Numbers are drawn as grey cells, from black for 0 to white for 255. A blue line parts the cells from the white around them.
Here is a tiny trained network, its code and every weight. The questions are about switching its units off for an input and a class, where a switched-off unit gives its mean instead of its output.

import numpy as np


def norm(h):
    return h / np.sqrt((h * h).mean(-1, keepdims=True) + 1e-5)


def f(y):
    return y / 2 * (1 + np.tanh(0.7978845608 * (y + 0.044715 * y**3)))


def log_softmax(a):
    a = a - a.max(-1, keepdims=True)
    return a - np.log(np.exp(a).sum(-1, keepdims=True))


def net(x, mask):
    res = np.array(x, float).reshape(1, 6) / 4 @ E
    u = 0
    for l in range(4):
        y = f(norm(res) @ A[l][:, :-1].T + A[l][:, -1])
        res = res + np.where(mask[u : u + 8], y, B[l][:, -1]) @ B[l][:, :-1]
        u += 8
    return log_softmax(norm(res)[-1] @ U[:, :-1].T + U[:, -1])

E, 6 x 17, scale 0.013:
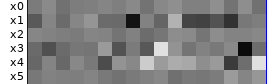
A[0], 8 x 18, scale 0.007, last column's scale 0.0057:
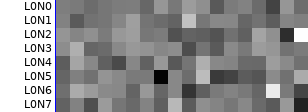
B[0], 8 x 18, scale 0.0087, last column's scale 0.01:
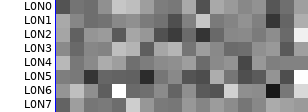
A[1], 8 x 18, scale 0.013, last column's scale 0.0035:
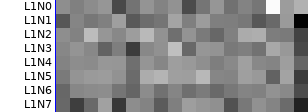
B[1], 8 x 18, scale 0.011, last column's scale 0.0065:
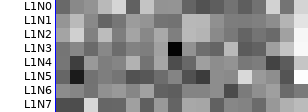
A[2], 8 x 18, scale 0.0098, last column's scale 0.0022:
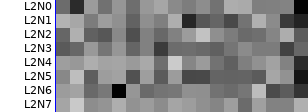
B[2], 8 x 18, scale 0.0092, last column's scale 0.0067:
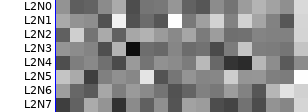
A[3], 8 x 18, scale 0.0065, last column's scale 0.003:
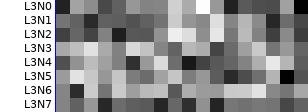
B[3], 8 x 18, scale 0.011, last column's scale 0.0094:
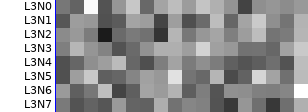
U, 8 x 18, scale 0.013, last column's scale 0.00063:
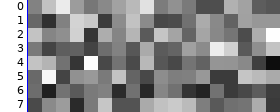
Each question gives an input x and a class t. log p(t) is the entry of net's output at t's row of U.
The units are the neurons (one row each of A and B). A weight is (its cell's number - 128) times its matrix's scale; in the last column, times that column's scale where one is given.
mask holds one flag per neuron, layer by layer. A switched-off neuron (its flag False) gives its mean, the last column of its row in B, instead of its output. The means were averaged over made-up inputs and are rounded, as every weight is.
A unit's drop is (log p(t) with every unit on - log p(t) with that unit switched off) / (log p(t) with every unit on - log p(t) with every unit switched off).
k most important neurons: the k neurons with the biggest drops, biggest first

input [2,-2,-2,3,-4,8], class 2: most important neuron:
(L0N5)
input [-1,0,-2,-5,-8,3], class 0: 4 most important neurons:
(L0N5 L1N2 L1N5 L3N5)
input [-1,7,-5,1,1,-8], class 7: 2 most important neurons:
(L0N2 L1N5)
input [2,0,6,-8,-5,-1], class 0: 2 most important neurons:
(L0N5 L1N2)
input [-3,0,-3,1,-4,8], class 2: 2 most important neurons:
(L0N5 L1N2)
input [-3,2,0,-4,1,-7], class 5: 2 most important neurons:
(L0N2 L1N5)
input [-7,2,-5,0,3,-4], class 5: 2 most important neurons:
(L0N6 L1N0)
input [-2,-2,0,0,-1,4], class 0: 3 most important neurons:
(L0N6 L0N5 L1N0)
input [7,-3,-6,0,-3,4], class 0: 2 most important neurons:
(L0N6 L1N0)
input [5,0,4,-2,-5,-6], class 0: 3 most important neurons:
(L0N5 L1N2 L1N5)
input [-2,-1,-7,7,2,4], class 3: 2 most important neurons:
(L0N2 L0N5)
